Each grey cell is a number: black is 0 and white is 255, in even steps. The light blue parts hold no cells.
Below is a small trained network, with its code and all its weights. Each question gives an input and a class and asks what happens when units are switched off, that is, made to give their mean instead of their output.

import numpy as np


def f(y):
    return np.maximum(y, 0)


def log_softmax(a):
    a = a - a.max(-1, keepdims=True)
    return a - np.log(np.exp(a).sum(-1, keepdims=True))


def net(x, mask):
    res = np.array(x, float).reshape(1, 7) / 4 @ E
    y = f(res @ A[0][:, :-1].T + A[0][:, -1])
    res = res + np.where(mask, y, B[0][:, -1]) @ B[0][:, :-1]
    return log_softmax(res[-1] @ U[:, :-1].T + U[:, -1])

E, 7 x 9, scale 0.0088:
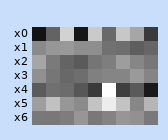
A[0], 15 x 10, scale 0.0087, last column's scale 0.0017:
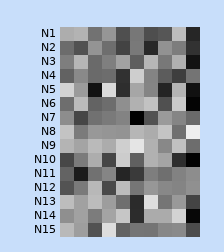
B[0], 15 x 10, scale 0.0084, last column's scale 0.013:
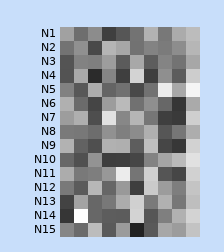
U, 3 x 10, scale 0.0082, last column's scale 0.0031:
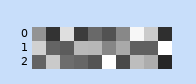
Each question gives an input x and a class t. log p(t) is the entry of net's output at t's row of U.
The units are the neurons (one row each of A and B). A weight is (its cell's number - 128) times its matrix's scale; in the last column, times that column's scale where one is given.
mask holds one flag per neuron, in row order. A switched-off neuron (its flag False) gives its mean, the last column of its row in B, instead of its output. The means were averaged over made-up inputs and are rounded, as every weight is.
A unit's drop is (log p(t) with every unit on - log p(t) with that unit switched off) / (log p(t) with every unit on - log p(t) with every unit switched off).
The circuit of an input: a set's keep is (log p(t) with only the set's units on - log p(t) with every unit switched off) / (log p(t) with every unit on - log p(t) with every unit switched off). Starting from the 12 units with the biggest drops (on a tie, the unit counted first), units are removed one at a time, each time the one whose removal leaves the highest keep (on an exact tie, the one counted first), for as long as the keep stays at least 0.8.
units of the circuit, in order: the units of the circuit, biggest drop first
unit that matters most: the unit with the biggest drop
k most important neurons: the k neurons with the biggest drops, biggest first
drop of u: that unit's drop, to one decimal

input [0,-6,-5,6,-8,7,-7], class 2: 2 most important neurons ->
(N14, N13)
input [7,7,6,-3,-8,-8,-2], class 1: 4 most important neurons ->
(N7, N11, N5, N12)
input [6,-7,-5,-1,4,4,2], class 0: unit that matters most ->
N10
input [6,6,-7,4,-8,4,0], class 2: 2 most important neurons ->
(N14, N13)
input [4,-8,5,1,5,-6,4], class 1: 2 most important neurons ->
(N11, N14)
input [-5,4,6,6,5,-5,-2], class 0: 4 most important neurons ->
(N5, N14, N9, N15)
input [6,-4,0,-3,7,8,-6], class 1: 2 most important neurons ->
(N9, N14)
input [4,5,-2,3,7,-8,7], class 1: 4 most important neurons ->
(N11, N14, N2, N13)
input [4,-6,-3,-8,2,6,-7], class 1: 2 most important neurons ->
(N9, N5)
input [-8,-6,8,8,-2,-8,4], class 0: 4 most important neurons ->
(N5, N15, N9, N1)
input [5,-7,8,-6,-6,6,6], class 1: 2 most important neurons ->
(N9, N6)
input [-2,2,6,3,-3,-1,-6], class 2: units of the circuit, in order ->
(N9, N12)
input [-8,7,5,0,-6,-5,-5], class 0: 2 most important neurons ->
(N5, N15)
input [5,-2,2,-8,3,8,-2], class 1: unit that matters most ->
N9
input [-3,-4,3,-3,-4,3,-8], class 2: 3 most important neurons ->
(N14, N11, N12)
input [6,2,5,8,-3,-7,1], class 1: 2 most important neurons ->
(N7, N5)
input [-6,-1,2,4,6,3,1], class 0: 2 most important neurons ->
(N5, N14)
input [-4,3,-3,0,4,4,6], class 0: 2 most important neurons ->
(N5, N7)
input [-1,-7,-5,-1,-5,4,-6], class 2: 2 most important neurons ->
(N14, N11)
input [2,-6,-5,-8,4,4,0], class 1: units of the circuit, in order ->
(N14)
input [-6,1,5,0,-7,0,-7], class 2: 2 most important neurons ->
(N14, N13)
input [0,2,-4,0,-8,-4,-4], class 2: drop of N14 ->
0.4
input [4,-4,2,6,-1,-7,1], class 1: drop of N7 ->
0.2
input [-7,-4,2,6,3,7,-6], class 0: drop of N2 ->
0.0
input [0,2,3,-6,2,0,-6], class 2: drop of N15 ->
0.1
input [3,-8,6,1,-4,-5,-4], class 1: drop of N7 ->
0.5
